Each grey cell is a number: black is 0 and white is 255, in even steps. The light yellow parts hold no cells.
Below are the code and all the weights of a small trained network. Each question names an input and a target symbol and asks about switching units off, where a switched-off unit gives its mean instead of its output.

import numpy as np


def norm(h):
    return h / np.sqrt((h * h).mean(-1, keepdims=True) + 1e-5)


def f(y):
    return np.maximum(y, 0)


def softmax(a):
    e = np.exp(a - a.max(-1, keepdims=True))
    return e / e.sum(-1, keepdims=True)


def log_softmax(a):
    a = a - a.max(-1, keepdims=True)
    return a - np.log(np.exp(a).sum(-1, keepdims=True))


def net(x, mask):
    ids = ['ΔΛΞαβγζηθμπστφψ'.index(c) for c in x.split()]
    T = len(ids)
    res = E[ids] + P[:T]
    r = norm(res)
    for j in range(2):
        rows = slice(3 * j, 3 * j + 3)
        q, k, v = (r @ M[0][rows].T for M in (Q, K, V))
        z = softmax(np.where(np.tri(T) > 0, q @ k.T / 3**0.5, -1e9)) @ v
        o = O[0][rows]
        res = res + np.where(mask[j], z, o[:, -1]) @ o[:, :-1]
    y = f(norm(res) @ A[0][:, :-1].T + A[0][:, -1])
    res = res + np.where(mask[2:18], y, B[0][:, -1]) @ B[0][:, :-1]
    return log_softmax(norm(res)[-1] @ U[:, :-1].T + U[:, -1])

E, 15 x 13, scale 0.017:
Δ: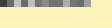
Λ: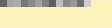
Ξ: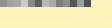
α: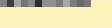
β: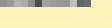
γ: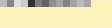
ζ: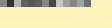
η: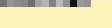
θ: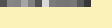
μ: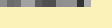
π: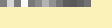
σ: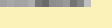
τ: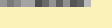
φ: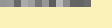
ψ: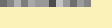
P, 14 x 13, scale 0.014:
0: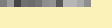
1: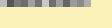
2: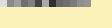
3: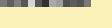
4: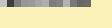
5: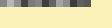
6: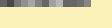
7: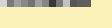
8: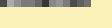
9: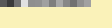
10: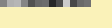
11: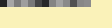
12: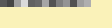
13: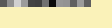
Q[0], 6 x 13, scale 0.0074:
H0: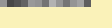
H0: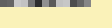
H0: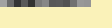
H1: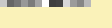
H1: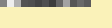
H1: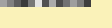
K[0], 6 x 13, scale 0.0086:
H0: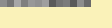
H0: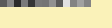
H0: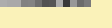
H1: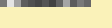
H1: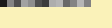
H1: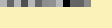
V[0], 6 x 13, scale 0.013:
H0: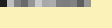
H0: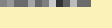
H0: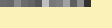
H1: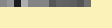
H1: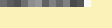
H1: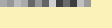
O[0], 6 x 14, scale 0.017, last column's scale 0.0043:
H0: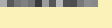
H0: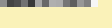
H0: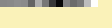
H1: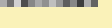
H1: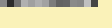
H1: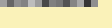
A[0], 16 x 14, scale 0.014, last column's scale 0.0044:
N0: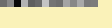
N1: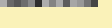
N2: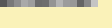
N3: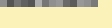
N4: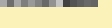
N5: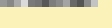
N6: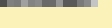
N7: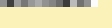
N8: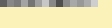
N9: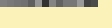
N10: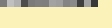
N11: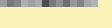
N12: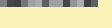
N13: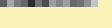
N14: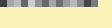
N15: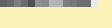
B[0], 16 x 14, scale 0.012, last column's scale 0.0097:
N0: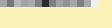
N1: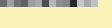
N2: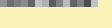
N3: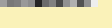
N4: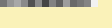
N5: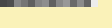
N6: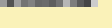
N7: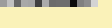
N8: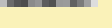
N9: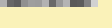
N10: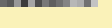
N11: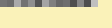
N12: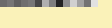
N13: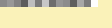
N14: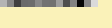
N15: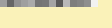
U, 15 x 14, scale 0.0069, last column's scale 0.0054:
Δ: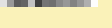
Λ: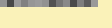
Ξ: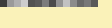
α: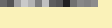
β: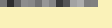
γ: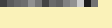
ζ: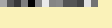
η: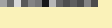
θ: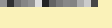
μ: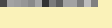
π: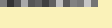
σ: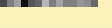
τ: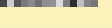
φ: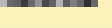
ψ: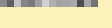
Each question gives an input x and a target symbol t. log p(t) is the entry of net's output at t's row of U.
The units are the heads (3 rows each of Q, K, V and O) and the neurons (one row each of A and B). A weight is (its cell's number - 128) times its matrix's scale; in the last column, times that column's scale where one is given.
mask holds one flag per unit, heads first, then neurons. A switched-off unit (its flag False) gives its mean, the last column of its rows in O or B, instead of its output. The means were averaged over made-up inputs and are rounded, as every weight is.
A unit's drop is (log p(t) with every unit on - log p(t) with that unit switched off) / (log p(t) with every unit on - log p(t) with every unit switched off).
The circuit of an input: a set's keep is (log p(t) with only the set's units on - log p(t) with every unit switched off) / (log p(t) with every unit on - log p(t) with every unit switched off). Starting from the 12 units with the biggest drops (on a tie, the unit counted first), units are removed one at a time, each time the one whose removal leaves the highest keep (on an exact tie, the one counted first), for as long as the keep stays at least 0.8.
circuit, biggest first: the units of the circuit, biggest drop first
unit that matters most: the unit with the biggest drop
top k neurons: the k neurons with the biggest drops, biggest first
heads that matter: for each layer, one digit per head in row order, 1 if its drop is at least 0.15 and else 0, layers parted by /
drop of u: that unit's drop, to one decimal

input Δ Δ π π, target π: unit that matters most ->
H1
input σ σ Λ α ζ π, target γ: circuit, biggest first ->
[H0; N12; H1]
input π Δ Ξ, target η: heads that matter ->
01
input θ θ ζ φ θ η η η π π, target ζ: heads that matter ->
11
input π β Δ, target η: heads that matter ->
01
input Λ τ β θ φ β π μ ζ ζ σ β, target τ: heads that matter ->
10
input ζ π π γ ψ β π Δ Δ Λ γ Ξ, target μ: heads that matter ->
10
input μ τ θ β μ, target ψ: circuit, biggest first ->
[H1; H0]
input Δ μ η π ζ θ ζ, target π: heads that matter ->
11
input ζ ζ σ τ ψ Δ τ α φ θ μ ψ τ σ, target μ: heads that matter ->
10
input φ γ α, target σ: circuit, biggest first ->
[H1; N10]
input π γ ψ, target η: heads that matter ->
01
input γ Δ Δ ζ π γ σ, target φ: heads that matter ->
10
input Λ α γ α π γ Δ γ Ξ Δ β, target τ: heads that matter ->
10
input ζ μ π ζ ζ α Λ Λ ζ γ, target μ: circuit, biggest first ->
[H0]
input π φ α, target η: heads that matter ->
01
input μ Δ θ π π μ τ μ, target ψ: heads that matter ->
11
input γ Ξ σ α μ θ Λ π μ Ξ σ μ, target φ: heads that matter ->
10
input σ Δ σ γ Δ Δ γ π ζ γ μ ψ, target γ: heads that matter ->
11
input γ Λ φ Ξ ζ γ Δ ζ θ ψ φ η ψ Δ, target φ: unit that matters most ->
N14
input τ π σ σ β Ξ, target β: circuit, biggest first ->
[H1; N12]
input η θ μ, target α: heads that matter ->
01
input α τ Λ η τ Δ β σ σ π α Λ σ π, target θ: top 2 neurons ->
[N8; N0]
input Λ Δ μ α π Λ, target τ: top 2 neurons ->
[N1; N3]
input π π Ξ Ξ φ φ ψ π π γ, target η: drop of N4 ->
0.2
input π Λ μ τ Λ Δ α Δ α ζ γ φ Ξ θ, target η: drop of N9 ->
0.1
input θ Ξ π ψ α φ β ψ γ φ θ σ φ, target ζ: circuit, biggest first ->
[H0]
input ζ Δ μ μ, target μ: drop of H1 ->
0.2
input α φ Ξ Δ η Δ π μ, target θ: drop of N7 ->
0.1
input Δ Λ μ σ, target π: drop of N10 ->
0.0
